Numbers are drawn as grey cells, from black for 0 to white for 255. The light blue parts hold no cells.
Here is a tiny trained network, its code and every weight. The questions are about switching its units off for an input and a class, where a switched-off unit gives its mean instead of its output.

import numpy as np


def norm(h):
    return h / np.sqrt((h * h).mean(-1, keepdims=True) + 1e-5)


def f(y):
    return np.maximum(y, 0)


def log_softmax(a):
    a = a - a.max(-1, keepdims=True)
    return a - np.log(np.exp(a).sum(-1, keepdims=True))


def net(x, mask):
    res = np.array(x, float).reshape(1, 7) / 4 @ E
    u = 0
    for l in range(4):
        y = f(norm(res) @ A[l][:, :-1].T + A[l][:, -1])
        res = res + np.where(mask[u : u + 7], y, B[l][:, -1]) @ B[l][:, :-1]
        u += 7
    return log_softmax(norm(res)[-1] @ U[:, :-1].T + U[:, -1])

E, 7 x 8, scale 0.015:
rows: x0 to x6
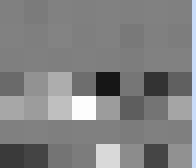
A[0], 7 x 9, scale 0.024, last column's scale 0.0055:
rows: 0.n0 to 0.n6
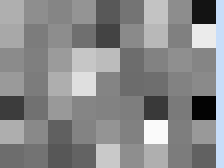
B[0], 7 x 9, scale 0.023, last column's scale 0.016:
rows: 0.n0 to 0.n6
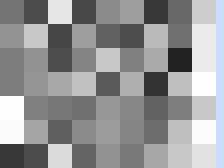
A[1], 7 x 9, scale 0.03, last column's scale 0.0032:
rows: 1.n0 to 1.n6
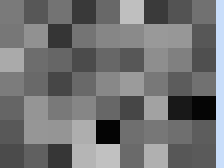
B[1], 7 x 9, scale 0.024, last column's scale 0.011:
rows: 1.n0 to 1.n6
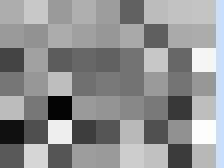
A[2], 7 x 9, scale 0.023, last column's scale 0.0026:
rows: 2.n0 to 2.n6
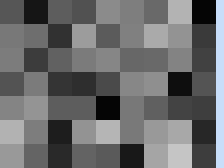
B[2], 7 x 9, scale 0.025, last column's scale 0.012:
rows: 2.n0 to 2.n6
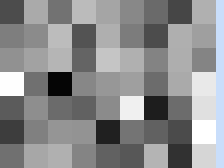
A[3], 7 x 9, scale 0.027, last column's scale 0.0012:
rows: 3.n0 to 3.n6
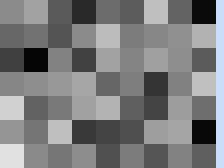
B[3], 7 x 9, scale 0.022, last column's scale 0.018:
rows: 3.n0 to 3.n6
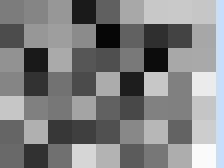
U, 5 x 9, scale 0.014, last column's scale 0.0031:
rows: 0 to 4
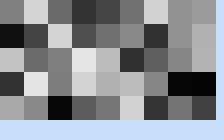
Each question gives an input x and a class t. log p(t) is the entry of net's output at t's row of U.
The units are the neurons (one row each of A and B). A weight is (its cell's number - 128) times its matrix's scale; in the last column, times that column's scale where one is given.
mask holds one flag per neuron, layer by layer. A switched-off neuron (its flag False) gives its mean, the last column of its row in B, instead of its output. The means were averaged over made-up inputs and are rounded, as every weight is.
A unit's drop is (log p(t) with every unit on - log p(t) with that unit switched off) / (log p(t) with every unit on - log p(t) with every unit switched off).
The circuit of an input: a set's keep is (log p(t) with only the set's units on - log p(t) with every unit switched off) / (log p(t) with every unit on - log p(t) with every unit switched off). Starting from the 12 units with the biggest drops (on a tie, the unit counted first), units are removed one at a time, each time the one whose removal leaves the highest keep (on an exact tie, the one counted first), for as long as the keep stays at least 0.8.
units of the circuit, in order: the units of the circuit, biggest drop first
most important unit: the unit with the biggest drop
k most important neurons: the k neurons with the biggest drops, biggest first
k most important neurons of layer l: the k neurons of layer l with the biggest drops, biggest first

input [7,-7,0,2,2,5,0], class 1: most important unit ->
0.n5
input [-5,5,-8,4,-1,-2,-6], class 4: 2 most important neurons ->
(0.n1 0.n3)
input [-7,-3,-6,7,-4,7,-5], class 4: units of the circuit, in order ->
(0.n3 2.n3)
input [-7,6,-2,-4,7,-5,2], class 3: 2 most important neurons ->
(0.n2 1.n6)
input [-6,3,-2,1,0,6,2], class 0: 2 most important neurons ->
(0.n3 1.n2)
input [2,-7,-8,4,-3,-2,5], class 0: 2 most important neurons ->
(0.n3 1.n0)
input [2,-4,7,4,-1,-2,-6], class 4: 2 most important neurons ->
(0.n1 0.n3)
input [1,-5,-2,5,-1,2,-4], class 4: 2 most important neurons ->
(0.n3 1.n4)
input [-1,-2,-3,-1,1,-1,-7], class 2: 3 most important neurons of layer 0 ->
(0.n5 0.n0 0.n6)
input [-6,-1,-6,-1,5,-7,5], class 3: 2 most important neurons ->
(0.n2 0.n5)
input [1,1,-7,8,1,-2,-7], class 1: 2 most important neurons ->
(1.n5 0.n2)
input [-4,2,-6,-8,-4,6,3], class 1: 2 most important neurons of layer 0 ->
(0.n6 0.n1)
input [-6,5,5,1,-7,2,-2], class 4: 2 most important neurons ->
(0.n3 0.n5)
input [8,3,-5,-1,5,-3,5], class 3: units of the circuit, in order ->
(0.n2)
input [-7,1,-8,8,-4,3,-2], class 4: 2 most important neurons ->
(0.n3 2.n3)
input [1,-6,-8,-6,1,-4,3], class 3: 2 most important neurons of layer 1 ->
(1.n6 1.n5)
